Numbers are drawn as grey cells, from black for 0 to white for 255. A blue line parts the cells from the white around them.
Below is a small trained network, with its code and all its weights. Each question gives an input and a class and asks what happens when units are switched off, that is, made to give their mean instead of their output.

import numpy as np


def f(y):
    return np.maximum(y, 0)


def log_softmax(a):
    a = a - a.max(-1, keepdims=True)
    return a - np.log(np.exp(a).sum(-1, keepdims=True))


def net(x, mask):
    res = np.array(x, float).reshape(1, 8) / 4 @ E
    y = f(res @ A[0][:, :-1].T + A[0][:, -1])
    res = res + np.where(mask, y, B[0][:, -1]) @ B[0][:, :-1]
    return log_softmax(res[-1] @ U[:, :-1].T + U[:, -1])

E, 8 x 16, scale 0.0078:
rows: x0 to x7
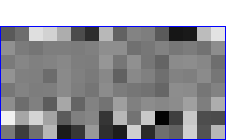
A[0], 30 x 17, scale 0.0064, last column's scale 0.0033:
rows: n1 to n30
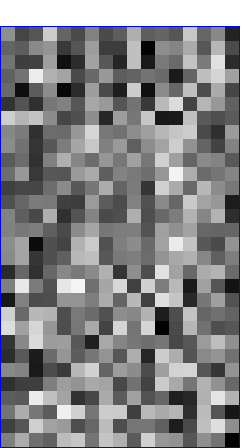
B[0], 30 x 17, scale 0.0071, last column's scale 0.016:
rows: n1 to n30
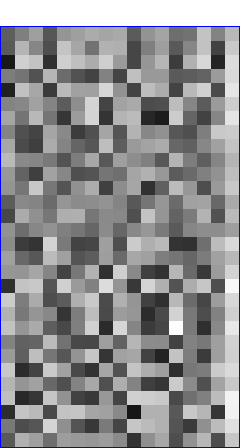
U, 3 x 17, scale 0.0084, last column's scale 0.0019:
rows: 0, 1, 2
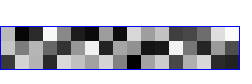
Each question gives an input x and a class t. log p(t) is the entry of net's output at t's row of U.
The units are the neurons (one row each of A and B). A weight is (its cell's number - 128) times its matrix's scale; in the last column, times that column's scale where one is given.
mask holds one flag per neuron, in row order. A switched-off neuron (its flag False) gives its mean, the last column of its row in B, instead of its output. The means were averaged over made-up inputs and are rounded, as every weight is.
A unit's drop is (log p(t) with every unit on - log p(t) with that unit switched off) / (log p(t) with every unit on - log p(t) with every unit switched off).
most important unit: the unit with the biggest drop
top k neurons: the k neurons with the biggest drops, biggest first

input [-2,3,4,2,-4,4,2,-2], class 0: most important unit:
n20
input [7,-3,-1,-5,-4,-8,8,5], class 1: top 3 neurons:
[n7 n22 n21]
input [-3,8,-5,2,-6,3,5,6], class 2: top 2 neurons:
[n5 n3]
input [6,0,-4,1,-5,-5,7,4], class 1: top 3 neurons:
[n7 n22 n21]
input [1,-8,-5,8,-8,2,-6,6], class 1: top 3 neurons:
[n24 n18 n19]
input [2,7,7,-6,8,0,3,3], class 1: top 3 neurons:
[n19 n28 n21]
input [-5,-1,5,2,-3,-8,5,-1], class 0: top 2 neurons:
[n25 n16]
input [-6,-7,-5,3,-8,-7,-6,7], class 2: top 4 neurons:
[n3 n5 n2 n27]
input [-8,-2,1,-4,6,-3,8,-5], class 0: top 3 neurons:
[n25 n16 n8]
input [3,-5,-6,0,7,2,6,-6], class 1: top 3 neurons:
[n22 n7 n5]
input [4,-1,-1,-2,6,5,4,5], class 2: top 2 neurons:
[n3 n5]
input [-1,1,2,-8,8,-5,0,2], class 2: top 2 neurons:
[n27 n29]
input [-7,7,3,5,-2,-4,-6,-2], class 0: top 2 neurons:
[n16 n25]
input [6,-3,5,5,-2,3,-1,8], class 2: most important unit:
n3
